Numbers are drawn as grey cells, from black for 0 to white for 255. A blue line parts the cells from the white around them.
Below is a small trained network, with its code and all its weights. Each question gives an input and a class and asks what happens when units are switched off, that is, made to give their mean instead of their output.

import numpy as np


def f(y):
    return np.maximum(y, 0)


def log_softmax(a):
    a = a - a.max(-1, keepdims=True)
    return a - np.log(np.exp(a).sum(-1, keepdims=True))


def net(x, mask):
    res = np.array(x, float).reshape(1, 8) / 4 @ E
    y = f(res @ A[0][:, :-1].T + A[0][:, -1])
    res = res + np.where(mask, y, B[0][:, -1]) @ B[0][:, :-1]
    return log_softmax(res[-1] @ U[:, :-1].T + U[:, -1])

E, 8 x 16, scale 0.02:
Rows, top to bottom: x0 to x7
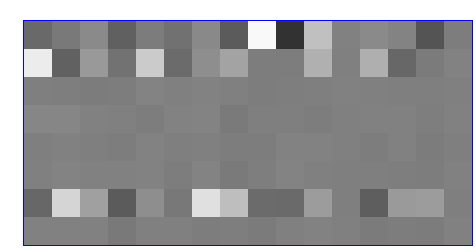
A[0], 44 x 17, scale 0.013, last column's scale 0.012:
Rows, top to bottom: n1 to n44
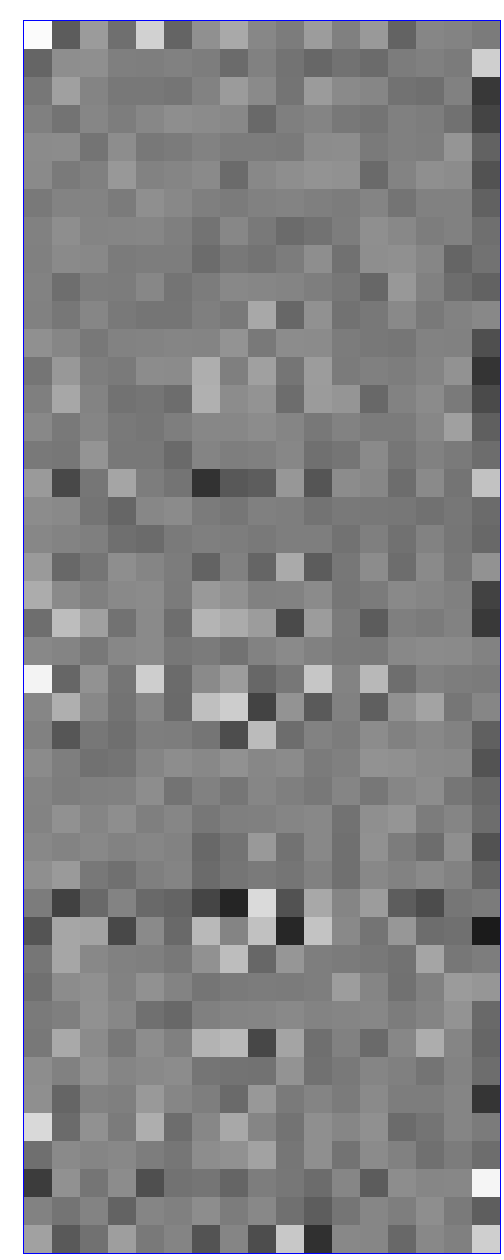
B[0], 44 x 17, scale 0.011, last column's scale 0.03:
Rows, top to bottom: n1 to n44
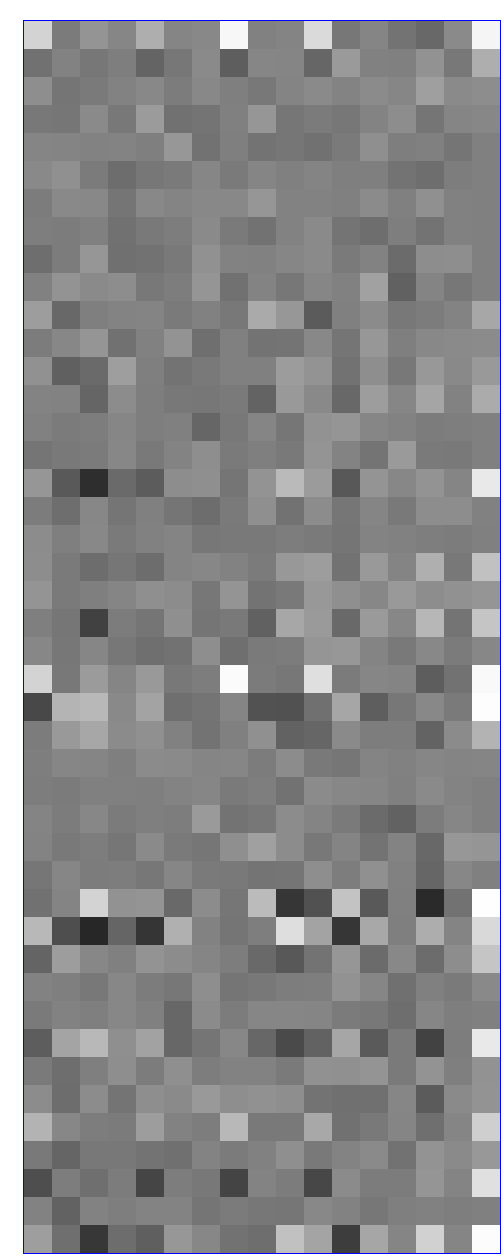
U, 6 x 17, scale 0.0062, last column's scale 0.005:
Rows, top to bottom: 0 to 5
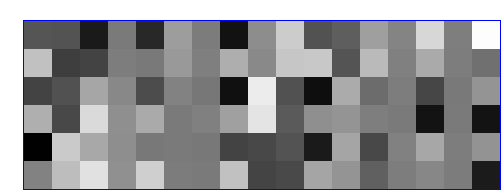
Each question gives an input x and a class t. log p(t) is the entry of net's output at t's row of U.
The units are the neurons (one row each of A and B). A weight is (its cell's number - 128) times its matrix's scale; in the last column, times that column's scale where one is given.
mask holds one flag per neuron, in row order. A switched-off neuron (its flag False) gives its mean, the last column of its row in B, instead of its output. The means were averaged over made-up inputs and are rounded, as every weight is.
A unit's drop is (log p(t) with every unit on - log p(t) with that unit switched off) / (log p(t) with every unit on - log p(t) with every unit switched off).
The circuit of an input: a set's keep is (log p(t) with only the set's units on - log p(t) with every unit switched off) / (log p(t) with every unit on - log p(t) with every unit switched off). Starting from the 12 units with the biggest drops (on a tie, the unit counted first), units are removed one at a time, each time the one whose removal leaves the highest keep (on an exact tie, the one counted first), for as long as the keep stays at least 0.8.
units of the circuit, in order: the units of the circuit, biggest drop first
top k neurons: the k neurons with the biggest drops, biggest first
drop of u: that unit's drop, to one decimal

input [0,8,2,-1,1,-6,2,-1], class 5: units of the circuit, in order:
(n17)
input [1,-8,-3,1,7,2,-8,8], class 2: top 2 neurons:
(n32 n33)
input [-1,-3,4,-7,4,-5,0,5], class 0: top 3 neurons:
(n32 n25 n37)
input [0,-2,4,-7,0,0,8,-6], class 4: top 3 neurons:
(n25 n37 n44)
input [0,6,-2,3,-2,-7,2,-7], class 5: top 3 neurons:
(n44 n17 n33)
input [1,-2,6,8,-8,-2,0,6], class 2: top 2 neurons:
(n44 n33)
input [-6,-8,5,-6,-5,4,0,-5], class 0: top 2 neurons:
(n44 n32)
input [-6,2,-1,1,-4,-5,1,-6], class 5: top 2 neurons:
(n33 n25)
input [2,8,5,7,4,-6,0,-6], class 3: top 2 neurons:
(n44 n17)
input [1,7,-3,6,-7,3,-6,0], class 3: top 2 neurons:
(n32 n33)
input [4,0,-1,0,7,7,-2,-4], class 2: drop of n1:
0.2
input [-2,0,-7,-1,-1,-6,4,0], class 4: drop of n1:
0.2
